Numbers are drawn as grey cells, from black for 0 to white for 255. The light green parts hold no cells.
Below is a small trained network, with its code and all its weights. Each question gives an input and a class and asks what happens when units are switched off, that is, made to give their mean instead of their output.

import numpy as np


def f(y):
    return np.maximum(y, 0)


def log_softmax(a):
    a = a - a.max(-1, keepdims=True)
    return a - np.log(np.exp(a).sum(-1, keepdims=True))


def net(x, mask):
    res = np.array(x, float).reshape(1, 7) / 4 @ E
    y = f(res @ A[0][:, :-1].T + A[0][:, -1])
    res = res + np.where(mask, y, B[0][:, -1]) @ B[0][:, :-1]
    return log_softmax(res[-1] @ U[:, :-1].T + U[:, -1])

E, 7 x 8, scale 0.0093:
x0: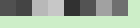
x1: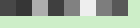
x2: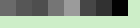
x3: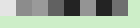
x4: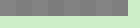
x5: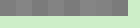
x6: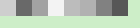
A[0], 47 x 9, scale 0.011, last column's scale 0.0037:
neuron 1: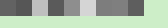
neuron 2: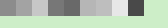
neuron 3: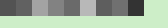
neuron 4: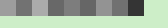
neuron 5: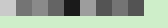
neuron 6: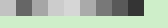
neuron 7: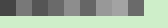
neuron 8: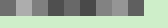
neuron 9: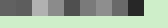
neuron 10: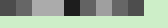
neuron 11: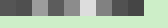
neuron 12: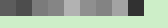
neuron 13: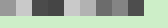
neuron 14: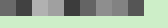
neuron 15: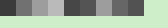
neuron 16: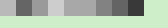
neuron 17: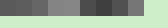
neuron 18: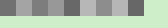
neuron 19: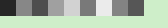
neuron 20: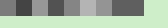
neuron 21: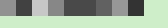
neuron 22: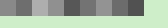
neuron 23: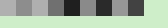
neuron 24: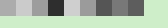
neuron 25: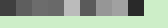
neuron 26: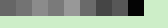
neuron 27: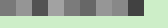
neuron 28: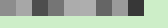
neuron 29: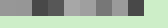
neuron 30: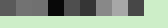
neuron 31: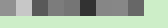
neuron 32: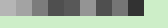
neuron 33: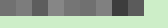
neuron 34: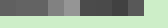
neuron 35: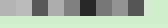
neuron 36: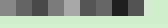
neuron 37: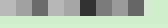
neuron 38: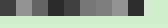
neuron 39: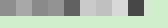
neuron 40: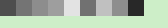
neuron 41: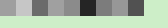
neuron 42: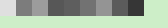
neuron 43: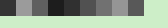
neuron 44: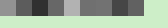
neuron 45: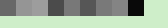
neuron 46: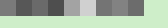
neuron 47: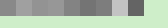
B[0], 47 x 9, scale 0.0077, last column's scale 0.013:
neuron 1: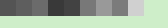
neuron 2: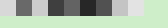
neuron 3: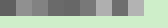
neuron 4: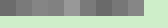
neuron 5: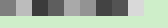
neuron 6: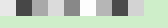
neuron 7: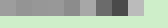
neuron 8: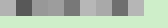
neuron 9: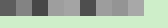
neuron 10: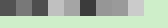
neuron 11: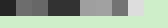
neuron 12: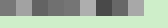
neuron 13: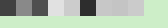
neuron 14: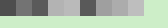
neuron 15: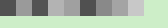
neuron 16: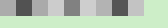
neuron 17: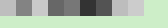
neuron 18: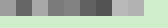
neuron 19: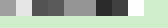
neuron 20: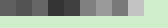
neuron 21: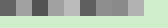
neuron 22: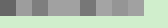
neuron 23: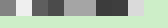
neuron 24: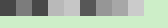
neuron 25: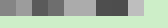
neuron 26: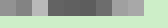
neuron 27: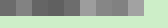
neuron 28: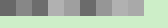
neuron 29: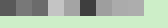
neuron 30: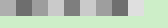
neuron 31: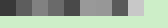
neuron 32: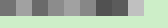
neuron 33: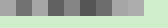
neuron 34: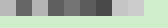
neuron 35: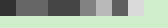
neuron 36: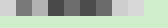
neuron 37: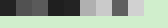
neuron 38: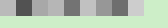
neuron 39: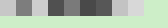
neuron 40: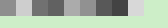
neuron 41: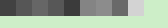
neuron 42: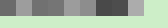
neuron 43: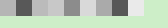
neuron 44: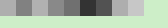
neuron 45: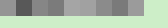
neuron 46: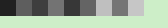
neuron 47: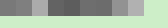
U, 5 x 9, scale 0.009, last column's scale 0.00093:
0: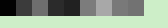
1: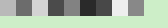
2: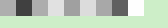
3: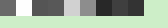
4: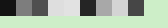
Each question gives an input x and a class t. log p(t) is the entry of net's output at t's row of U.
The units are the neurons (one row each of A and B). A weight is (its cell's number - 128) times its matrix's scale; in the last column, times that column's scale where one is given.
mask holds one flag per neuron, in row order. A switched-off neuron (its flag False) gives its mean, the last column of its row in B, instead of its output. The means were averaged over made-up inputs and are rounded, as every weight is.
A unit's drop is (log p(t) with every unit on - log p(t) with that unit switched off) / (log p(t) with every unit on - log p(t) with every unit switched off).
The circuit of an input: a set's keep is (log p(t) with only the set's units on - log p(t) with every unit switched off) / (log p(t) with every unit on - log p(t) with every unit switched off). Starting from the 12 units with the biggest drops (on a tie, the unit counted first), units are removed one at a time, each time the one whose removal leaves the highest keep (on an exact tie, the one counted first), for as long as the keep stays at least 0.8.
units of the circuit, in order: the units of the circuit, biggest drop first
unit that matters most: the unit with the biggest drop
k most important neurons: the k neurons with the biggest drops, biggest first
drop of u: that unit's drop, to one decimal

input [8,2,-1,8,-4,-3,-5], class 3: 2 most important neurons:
neuron 23; neuron 5
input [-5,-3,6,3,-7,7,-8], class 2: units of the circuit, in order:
neuron 43
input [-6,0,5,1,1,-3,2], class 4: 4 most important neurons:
neuron 13; neuron 24; neuron 2; neuron 39
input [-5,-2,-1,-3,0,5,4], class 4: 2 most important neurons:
neuron 13; neuron 43
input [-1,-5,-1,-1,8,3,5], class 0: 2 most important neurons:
neuron 37; neuron 35
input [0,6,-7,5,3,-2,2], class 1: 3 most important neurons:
neuron 2; neuron 39; neuron 37
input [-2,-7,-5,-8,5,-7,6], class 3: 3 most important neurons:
neuron 19; neuron 40; neuron 11
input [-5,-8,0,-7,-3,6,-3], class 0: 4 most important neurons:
neuron 37; neuron 41; neuron 35; neuron 31
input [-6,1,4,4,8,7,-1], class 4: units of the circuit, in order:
neuron 13; neuron 24
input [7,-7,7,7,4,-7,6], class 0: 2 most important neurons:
neuron 37; neuron 35
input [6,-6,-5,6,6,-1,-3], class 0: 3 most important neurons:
neuron 19; neuron 35; neuron 41
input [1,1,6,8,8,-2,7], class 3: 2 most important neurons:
neuron 5; neuron 23
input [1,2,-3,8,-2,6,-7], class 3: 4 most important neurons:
neuron 23; neuron 5; neuron 6; neuron 32
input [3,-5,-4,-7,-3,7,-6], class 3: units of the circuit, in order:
neuron 19
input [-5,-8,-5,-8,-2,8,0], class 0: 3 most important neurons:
neuron 37; neuron 41; neuron 35
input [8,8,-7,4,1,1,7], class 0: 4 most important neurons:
neuron 1; neuron 11; neuron 20; neuron 13
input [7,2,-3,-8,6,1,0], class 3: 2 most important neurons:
neuron 19; neuron 40
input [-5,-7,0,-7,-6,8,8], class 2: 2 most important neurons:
neuron 6; neuron 16
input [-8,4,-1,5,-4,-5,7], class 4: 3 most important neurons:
neuron 13; neuron 24; neuron 43
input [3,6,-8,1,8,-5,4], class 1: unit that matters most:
neuron 2
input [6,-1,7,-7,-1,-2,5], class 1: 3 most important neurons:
neuron 36; neuron 34; neuron 17
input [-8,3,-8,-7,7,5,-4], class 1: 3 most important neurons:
neuron 2; neuron 39; neuron 18
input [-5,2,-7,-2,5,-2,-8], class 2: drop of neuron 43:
0.6
